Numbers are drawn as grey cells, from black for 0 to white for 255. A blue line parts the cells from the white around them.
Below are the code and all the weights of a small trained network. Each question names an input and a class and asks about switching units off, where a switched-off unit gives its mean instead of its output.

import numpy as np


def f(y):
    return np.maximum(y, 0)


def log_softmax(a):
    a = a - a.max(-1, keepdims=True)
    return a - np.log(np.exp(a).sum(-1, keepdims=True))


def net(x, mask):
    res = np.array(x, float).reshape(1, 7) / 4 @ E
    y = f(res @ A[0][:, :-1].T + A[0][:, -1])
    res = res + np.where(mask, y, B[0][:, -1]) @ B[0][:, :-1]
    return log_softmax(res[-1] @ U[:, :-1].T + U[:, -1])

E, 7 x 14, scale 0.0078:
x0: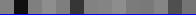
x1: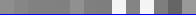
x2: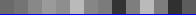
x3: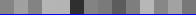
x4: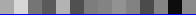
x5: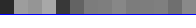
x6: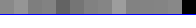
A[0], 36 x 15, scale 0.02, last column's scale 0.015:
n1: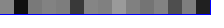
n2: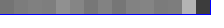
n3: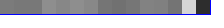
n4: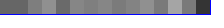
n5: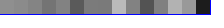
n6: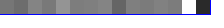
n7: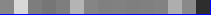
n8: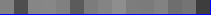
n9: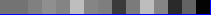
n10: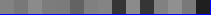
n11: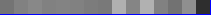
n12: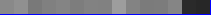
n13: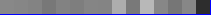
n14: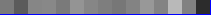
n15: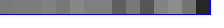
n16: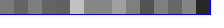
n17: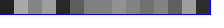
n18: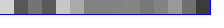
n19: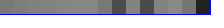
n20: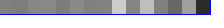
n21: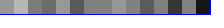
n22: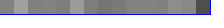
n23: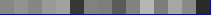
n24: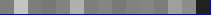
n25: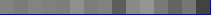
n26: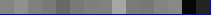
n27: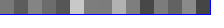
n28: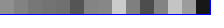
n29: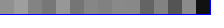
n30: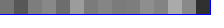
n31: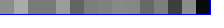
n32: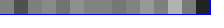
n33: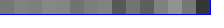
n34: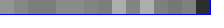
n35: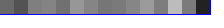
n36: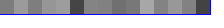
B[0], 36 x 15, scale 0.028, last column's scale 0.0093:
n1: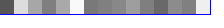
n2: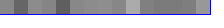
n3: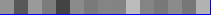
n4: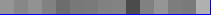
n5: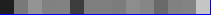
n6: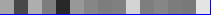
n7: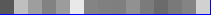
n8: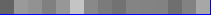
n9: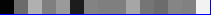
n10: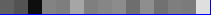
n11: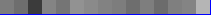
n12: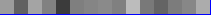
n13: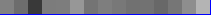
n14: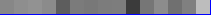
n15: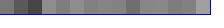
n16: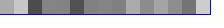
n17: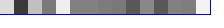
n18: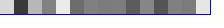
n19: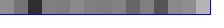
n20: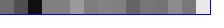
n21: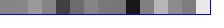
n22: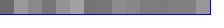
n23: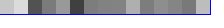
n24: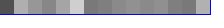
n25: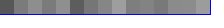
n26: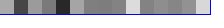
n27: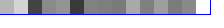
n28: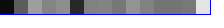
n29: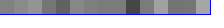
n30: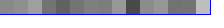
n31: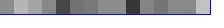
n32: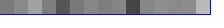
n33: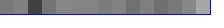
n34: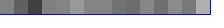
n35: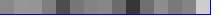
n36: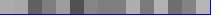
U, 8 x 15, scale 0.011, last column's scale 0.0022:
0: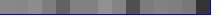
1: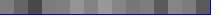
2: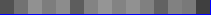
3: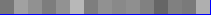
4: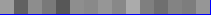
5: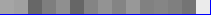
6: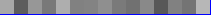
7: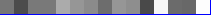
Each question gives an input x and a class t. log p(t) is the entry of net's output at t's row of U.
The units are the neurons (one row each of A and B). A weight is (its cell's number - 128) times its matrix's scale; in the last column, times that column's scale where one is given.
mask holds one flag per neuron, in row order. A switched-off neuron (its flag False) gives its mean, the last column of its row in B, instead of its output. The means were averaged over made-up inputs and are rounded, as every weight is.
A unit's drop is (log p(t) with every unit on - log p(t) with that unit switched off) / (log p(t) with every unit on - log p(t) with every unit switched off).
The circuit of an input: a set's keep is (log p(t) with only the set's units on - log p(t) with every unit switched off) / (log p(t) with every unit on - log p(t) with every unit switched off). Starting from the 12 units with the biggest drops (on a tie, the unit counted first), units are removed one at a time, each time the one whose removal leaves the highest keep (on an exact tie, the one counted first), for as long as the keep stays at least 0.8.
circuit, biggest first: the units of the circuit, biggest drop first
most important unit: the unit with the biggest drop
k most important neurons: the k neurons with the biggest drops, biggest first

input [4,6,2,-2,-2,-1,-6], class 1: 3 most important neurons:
(n20 n26 n11)
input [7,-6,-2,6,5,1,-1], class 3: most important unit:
n1
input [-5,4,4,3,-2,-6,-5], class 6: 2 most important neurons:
(n18 n1)
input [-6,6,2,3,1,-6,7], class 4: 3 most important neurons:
(n26 n12 n1)
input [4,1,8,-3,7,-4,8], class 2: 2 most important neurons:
(n9 n6)
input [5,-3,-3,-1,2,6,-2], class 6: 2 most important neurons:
(n17 n7)
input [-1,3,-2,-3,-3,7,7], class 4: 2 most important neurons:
(n26 n18)
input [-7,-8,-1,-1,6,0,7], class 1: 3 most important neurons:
(n10 n19 n1)
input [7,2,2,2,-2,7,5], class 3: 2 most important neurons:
(n1 n18)
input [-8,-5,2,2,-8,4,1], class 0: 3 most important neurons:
(n35 n1 n14)
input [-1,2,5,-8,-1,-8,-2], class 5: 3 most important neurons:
(n27 n16 n17)
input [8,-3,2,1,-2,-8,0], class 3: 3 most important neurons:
(n1 n17 n8)
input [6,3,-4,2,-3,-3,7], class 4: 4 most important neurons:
(n26 n12 n7 n24)
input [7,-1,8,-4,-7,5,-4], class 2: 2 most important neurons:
(n9 n21)
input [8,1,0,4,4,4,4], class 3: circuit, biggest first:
(n1)
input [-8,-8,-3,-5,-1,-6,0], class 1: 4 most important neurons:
(n10 n19 n1 n15)
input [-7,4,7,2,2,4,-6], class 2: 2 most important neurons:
(n9 n1)
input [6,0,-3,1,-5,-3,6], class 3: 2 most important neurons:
(n1 n6)
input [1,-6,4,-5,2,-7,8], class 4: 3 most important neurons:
(n26 n12 n17)
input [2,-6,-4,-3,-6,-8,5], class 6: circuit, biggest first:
(n18)
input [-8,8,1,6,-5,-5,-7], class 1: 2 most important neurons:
(n20 n1)
